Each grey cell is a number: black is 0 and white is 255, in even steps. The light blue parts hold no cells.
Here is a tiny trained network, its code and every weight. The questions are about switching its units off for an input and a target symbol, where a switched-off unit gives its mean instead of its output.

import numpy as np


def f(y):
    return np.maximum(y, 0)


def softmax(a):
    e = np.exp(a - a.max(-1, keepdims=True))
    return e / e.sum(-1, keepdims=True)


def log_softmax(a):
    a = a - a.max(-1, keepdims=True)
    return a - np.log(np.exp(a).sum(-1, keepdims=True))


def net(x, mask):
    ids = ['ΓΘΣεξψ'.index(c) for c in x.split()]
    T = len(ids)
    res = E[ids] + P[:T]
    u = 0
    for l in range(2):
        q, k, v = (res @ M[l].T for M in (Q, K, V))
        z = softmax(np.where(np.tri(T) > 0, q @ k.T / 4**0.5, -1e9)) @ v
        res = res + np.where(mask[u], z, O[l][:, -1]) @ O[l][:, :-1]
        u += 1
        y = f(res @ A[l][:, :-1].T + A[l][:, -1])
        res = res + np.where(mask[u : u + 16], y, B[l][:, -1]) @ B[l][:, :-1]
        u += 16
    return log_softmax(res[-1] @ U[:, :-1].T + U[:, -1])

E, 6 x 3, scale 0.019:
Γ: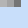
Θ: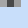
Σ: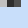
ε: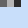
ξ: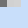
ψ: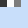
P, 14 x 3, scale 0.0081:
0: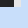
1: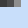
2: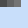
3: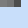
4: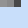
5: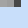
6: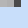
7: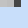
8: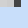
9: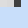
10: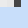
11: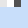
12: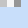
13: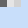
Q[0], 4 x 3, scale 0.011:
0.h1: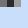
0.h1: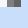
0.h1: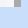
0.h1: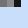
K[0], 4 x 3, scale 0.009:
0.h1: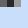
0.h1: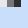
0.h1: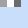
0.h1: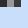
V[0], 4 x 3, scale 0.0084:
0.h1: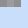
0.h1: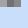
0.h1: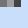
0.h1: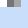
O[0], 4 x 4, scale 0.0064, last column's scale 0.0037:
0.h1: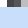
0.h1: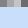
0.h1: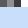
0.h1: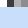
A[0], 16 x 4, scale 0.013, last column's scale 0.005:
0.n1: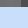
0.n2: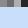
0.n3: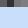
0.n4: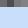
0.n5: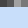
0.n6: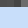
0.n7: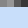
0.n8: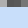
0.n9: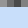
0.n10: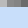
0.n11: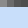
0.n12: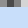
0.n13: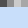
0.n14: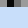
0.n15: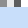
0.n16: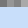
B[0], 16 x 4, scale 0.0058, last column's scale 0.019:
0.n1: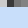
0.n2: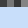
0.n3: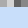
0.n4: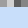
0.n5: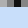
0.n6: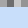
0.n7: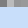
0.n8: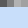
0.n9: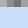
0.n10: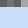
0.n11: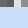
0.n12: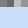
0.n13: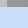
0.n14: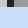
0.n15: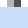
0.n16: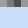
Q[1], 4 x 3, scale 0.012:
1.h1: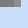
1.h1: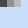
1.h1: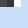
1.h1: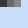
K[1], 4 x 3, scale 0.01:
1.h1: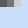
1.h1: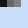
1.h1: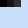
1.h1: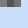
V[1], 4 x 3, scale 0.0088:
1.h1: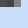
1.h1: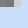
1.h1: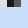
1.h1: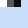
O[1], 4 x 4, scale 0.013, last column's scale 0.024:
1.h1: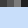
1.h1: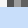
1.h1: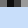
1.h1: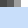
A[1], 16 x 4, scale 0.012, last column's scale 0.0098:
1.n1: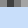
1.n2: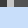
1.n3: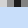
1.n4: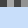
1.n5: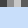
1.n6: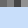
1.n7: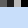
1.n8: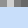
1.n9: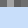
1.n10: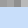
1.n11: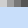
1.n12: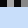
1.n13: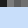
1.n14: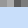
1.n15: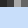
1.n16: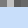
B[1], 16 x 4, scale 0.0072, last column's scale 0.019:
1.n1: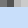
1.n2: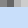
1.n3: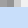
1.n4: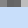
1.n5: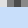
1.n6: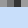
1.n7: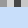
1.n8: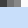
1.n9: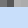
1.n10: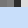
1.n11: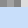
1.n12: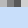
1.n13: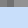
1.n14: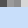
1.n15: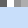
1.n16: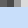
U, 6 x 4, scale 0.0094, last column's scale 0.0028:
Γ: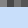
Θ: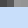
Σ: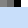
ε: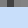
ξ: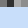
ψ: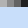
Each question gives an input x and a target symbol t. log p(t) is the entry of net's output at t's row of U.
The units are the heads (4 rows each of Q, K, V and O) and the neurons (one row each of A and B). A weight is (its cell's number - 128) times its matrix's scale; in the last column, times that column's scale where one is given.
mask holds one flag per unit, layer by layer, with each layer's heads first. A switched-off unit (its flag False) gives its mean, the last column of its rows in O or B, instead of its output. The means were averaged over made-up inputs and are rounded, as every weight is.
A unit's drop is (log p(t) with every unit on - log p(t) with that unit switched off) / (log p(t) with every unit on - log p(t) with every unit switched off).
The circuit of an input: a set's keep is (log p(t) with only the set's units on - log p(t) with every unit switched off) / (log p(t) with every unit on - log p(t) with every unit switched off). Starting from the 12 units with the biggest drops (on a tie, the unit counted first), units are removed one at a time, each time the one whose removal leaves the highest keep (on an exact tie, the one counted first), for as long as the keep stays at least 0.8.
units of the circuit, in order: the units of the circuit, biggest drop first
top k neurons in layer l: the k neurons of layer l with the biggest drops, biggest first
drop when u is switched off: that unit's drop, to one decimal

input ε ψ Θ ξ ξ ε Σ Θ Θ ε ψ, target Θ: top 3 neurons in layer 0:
[0.n15; 0.n7; 0.n14]
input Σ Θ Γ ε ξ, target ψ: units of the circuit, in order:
[1.h1]
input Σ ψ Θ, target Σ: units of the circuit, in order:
[1.n7; 1.h1; 0.n14]
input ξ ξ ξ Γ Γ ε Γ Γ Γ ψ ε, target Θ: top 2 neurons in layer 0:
[0.n15; 0.n7]
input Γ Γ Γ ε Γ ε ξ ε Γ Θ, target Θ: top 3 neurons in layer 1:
[1.n15; 1.n12; 1.n10]
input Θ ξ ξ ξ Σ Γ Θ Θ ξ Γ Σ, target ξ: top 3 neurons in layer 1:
[1.n1; 1.n10; 1.n12]
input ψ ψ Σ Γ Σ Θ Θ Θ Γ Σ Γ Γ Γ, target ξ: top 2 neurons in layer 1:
[1.n10; 1.n1]
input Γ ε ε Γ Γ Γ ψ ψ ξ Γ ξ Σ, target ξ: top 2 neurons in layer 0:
[0.n14; 0.n9]
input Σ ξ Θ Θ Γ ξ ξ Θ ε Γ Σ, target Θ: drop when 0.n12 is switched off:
0.1
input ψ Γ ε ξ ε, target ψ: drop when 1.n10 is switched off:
0.1
